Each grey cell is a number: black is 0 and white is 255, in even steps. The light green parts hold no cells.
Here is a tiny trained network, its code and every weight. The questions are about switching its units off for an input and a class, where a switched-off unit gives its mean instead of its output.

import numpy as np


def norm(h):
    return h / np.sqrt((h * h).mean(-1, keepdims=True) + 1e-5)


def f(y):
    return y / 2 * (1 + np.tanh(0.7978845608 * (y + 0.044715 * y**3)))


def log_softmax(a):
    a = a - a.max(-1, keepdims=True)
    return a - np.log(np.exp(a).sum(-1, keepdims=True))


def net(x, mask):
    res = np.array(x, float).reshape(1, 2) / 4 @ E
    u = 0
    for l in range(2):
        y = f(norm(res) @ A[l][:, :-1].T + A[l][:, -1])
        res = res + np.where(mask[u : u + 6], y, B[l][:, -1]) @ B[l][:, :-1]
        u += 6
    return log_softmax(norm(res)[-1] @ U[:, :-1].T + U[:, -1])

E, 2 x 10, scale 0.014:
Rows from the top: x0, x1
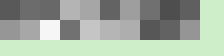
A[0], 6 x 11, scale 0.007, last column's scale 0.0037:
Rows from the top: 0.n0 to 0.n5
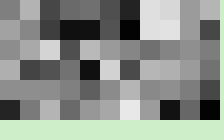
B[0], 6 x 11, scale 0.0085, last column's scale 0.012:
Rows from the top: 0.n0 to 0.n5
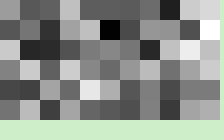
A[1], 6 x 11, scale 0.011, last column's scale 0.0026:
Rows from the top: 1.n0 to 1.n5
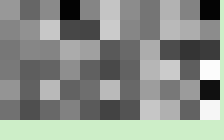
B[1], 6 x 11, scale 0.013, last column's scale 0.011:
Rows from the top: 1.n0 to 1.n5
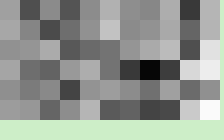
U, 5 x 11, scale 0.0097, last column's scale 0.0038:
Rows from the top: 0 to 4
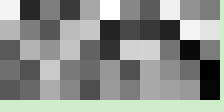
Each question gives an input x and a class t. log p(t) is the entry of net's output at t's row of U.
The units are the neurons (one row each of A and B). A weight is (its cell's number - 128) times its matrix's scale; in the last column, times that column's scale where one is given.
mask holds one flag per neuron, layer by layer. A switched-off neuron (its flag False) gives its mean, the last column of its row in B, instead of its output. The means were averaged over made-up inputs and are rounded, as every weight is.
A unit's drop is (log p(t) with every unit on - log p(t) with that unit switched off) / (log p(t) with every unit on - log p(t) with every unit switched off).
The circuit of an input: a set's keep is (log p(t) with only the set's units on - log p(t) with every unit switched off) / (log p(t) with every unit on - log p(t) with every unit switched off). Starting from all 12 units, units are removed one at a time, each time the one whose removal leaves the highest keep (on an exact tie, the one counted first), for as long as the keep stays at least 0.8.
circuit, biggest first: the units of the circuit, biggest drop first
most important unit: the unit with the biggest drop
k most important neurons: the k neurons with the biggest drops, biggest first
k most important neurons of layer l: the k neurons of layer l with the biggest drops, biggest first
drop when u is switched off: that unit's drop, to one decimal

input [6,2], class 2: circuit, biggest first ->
[1.n3; 1.n5; 0.n1]
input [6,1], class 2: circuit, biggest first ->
[1.n3; 0.n1; 1.n5]
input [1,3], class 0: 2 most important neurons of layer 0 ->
[0.n2; 0.n1]
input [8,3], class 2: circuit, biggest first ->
[1.n3; 1.n5]
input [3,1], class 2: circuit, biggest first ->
[1.n3; 0.n1; 1.n5]
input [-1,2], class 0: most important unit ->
0.n1
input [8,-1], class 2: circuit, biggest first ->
[0.n1; 0.n2; 1.n3; 1.n5]
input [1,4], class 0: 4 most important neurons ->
[0.n2; 0.n1; 0.n0; 0.n3]
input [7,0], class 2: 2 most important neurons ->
[0.n1; 1.n3]
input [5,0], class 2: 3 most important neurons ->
[0.n1; 0.n2; 1.n3]
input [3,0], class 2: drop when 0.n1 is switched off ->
0.8
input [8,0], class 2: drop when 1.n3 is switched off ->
0.2
